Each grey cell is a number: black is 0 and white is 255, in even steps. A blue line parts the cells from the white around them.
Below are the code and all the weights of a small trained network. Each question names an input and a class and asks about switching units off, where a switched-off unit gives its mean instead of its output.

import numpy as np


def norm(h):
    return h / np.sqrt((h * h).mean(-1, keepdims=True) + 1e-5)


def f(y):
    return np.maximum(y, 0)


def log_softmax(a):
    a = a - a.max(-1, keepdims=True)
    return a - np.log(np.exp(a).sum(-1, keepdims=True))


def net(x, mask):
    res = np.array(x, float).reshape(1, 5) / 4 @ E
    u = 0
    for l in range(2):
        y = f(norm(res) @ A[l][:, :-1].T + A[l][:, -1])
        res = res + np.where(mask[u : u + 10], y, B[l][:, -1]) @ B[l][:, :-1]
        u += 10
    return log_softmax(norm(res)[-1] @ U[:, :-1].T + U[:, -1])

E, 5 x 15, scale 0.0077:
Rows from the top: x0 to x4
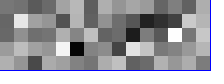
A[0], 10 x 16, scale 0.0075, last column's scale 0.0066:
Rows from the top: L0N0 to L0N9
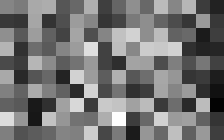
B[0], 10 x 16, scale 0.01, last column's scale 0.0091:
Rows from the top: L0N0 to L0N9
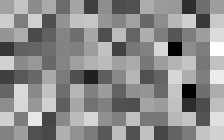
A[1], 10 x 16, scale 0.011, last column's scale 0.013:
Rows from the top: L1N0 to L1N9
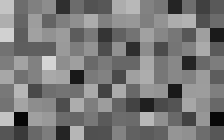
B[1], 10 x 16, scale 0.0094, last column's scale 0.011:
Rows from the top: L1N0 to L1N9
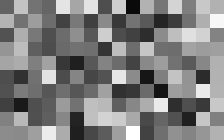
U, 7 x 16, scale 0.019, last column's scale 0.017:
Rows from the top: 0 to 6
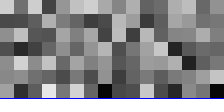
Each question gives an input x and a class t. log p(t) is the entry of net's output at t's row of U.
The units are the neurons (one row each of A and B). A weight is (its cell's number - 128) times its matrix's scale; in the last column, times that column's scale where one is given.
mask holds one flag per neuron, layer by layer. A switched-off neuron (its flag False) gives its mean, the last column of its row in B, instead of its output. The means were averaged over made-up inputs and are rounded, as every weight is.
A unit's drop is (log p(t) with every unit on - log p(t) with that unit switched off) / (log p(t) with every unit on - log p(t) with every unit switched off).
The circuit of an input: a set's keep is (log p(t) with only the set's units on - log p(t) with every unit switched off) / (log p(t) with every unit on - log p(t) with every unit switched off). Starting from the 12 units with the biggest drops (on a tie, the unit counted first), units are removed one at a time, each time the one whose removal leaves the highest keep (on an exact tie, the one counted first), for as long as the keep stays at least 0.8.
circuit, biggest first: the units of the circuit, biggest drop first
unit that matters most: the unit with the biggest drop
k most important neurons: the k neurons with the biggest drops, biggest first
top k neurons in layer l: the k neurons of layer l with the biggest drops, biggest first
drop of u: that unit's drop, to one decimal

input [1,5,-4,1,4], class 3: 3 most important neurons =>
(L1N7 L0N1 L0N4)
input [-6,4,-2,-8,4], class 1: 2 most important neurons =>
(L0N5 L1N9)
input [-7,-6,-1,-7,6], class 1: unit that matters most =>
L0N5
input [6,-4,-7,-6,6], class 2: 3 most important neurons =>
(L0N2 L1N0 L0N1)
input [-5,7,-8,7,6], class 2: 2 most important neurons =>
(L1N0 L0N5)
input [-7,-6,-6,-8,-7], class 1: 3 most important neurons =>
(L0N5 L0N8 L1N9)
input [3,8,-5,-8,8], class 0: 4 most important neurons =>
(L0N8 L0N3 L1N5 L1N0)
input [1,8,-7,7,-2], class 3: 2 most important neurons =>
(L0N5 L1N7)
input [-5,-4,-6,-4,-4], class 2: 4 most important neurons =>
(L0N2 L1N0 L0N8 L0N7)
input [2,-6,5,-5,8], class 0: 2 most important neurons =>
(L0N8 L1N7)
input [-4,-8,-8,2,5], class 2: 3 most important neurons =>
(L0N2 L1N0 L1N7)
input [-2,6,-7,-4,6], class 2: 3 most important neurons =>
(L1N0 L0N2 L0N1)
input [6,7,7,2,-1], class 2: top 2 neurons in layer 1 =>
(L1N3 L1N1)
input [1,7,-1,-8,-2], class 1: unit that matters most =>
L1N9
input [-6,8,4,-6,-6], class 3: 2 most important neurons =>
(L1N7 L0N8)
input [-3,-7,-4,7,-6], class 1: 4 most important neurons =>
(L1N5 L0N8 L1N7 L0N1)
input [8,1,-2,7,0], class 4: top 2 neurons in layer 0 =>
(L0N7 L0N5)
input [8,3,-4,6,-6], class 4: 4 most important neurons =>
(L0N7 L0N8 L0N5 L1N1)
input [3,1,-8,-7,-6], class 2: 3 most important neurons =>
(L0N2 L1N0 L0N8)
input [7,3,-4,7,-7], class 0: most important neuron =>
(L0N5)
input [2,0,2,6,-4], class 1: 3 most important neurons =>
(L1N5 L0N8 L0N1)
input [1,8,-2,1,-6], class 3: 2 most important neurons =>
(L1N7 L0N8)
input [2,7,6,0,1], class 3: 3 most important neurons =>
(L1N7 L0N2 L1N0)
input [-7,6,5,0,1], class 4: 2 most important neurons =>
(L0N6 L0N3)
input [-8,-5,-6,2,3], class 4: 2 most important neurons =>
(L0N0 L0N6)
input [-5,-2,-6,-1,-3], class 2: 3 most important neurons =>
(L0N2 L1N0 L0N7)
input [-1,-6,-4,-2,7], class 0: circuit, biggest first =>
(L0N8)
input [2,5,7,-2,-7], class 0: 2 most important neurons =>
(L0N1 L0N2)
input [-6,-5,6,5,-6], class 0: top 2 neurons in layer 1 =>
(L1N7 L1N0)
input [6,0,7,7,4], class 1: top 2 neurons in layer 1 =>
(L1N5 L1N0)
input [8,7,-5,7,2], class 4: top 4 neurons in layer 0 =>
(L0N3 L0N5 L0N2 L0N9)
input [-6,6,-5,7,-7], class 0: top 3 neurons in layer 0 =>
(L0N5 L0N4 L0N3)
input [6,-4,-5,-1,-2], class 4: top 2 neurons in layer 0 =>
(L0N7 L0N9)
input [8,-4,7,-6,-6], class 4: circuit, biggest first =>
(L0N7)
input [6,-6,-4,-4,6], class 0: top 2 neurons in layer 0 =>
(L0N8 L0N6)
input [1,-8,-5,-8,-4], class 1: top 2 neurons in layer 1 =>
(L1N9 L1N7)
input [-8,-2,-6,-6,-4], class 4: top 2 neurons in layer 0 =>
(L0N6 L0N0)
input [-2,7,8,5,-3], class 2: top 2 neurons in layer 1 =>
(L1N3 L1N1)
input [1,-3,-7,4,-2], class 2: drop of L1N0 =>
0.2
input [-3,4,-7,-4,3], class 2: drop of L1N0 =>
0.9
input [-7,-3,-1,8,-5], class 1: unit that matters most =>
L1N5
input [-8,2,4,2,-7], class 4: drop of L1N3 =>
0.0
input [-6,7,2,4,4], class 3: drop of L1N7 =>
0.7
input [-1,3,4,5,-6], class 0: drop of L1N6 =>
0.1
